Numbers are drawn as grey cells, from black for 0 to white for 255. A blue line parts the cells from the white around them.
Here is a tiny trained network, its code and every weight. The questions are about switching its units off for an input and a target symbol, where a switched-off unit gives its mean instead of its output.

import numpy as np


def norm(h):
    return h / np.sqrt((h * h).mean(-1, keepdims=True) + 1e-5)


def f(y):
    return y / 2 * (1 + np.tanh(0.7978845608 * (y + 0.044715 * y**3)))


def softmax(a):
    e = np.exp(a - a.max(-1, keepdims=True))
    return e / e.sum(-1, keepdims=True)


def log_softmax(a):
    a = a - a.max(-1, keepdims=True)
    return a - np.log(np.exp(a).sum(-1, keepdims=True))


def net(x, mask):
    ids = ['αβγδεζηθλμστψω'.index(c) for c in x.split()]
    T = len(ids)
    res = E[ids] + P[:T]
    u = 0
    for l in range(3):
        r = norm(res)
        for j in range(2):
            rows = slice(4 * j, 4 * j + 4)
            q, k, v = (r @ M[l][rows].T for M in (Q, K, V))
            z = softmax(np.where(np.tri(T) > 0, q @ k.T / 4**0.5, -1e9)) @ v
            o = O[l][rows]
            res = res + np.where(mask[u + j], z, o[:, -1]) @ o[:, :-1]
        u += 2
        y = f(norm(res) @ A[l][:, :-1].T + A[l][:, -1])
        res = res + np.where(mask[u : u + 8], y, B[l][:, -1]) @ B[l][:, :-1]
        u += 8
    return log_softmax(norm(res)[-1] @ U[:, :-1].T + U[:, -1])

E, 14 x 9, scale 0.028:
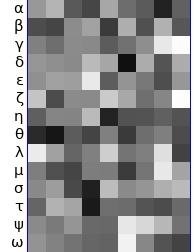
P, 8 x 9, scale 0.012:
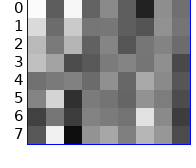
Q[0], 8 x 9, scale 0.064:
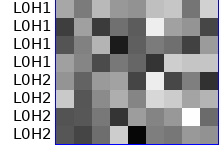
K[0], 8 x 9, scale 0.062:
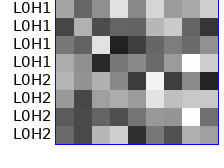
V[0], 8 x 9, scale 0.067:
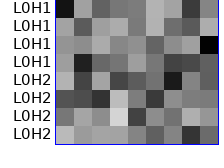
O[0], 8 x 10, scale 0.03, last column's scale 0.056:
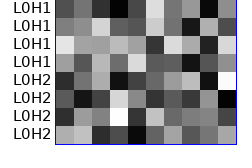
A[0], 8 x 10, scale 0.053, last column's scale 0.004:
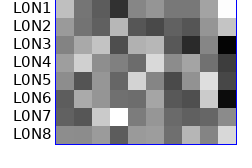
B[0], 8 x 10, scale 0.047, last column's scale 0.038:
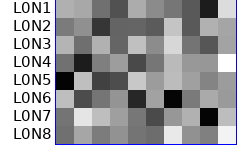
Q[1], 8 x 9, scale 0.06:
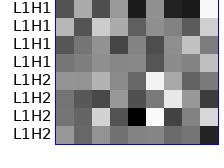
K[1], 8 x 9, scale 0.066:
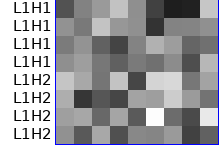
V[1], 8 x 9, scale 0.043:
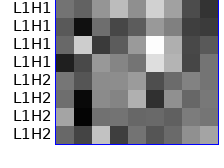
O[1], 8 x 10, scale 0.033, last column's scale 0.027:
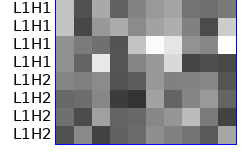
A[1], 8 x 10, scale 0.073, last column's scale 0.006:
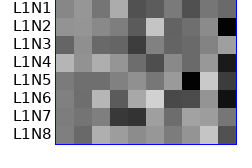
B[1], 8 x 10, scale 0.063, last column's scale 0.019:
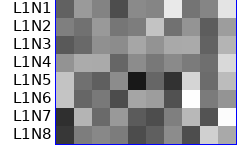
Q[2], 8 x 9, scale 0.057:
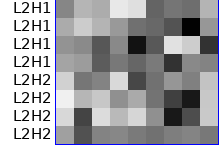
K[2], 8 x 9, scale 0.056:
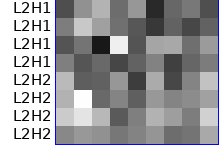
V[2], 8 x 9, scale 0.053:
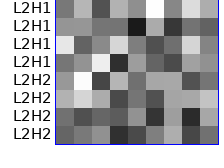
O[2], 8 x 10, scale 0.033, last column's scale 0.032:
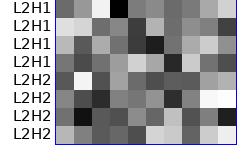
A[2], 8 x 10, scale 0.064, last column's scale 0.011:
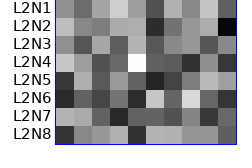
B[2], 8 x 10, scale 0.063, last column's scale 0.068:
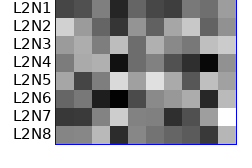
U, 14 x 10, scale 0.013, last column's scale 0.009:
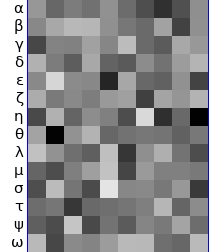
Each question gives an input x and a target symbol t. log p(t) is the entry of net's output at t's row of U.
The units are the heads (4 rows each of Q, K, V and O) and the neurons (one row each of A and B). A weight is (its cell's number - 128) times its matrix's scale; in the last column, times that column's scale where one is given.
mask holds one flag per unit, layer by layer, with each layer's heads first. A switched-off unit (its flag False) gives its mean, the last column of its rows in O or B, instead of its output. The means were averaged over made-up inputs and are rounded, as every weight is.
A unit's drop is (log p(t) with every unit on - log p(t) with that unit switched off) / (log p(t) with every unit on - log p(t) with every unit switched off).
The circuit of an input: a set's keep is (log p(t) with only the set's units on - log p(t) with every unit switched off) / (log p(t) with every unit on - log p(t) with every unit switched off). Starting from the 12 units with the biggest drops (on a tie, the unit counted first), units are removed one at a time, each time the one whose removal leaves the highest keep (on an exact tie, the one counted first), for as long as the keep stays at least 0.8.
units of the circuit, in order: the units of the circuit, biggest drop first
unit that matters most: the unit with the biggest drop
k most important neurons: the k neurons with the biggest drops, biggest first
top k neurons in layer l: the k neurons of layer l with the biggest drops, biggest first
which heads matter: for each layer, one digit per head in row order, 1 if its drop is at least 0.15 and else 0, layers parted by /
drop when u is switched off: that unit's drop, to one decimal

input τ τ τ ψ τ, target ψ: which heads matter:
01 / 00 / 10
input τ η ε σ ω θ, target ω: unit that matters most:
L0H1
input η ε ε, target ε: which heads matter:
11 / 00 / 00
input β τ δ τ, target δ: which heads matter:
11 / 00 / 10
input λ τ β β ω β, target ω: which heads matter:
10 / 10 / 01
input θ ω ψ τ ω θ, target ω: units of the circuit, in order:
(L1H1, L0H1)
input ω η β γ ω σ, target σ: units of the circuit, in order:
(L0H2, L0N5)
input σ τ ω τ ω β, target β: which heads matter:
01 / 00 / 01
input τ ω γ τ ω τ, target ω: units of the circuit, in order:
(L0H1, L1H1)
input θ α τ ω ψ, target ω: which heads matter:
01 / 11 / 01
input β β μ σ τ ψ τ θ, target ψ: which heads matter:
01 / 01 / 11
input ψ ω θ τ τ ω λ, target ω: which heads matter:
11 / 11 / 01
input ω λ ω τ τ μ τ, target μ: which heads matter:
11 / 00 / 10
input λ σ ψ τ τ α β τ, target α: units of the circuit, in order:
(L0H2, L2N7, L0N1)
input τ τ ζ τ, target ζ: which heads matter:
10 / 00 / 10
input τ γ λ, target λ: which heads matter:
10 / 00 / 00
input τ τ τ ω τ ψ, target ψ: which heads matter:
01 / 00 / 10
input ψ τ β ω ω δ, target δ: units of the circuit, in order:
(L0H2)
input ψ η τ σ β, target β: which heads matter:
01 / 00 / 00
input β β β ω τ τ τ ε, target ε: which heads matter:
11 / 00 / 10
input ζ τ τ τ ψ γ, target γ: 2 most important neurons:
(L2N5, L0N7)
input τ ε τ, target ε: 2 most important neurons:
(L2N7, L2N6)
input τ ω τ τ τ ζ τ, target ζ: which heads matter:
11 / 00 / 10
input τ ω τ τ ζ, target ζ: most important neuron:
(L1N6)
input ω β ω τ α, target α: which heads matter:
01 / 00 / 00
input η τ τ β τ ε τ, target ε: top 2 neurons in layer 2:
(L2N7, L2N8)
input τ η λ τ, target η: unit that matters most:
L0H2
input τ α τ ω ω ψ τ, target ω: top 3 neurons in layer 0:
(L0N4, L0N1, L0N7)
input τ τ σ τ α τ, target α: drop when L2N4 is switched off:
0.2
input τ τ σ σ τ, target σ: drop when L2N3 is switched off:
0.1
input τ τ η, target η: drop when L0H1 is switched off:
0.1
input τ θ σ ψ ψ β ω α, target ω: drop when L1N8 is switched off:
0.2
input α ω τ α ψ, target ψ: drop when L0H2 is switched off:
1.1
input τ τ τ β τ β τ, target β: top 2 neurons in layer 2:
(L2N6, L2N7)
